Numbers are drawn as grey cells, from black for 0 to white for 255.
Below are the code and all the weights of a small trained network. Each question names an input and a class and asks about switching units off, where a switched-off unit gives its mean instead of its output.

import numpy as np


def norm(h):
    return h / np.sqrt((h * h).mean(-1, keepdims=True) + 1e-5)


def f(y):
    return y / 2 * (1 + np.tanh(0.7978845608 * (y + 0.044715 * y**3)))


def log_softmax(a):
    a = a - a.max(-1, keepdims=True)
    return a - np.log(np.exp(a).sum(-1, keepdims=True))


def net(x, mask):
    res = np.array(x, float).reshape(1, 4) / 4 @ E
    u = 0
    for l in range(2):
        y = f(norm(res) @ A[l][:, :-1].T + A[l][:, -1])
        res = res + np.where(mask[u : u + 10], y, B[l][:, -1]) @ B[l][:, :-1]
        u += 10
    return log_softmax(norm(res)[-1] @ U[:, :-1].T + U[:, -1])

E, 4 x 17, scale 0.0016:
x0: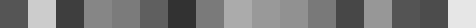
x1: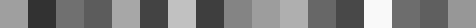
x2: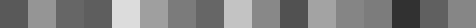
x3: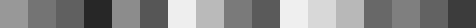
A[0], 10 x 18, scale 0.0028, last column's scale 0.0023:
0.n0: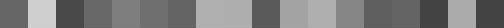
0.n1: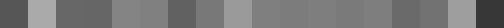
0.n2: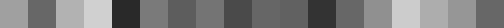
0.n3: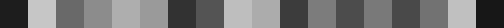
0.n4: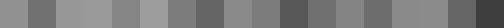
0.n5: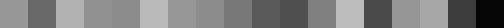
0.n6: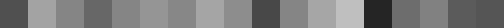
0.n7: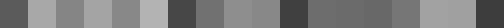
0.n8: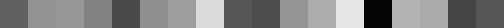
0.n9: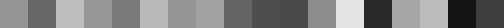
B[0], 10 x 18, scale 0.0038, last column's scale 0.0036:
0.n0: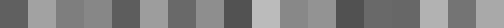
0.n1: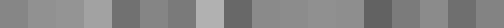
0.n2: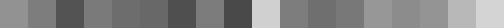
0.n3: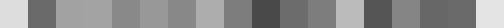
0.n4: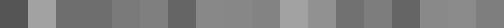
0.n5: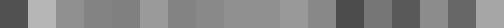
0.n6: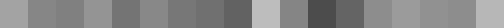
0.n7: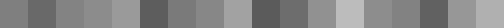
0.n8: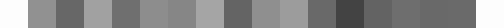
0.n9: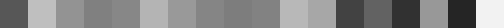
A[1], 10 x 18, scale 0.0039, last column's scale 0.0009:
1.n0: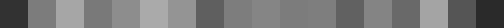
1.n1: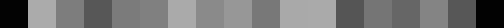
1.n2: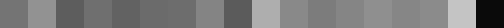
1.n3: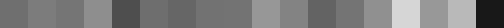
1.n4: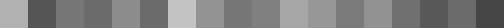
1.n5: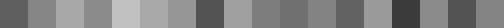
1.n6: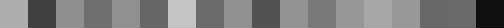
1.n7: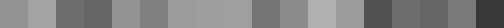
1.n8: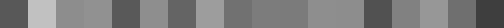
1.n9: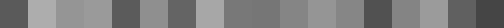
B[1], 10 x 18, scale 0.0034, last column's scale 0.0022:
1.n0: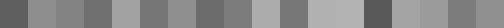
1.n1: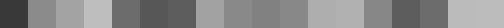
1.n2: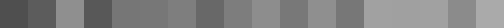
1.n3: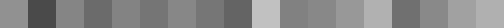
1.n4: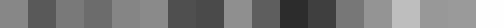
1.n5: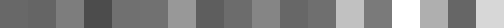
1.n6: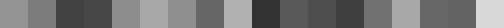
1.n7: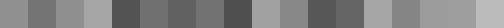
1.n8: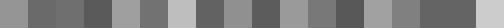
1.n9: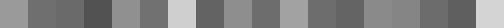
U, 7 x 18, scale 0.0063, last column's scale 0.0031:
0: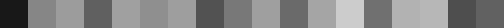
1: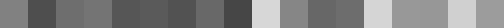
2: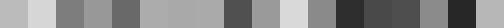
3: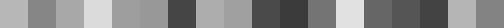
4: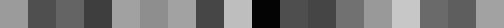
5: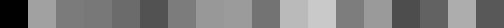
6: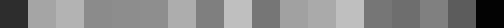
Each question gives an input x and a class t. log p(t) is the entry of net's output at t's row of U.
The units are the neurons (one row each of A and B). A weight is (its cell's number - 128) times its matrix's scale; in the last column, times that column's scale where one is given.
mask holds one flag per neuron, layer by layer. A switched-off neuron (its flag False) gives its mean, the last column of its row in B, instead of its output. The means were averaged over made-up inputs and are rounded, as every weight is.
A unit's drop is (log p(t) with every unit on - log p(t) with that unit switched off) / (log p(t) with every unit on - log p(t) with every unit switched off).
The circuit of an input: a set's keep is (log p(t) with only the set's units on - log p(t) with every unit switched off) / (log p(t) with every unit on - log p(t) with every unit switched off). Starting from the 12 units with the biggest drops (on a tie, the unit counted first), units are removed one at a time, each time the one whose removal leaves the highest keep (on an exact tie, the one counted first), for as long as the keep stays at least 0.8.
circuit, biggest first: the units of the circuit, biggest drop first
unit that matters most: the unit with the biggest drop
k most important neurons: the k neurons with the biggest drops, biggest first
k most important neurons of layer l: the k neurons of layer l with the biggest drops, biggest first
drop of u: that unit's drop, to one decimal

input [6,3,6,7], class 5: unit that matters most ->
0.n8
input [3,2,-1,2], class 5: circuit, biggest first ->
(0.n8 1.n1)
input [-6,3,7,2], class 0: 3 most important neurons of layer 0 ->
(0.n3 0.n8 0.n7)
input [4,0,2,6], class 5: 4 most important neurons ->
(0.n0 0.n3 0.n8 1.n1)
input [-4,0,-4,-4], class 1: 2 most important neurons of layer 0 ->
(0.n2 0.n3)
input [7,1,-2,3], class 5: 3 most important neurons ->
(0.n8 1.n1 0.n2)
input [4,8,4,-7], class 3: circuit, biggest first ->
(0.n3 1.n9)
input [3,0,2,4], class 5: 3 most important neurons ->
(0.n0 0.n8 0.n3)
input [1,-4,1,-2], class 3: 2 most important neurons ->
(0.n3 0.n7)
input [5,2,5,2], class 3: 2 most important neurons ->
(0.n9 0.n3)
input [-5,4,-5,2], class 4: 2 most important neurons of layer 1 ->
(1.n4 1.n6)
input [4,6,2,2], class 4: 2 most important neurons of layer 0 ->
(0.n9 0.n2)
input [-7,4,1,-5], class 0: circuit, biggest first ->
(0.n8 1.n0)
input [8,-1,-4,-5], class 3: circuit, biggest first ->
(0.n3)
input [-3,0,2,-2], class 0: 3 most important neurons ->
(1.n5 1.n0 0.n8)
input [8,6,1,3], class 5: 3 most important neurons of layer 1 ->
(1.n1 1.n3 1.n5)
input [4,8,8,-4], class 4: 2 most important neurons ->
(0.n2 1.n5)
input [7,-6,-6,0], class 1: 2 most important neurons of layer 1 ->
(1.n3 1.n2)
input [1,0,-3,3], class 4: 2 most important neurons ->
(1.n4 0.n9)
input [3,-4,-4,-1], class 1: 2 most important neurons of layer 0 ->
(0.n2 0.n9)
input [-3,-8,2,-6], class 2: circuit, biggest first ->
(0.n9)
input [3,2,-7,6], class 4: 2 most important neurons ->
(0.n2 1.n6)
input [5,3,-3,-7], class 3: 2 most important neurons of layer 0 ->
(0.n3 0.n7)
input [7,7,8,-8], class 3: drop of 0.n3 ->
0.4
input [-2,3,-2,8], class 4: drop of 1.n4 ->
0.1
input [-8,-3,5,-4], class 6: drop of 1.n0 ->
0.2
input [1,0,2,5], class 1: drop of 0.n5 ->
0.2
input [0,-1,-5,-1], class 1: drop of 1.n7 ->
0.0
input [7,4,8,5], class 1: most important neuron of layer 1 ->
(1.n7)
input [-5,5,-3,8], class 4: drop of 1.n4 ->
0.1
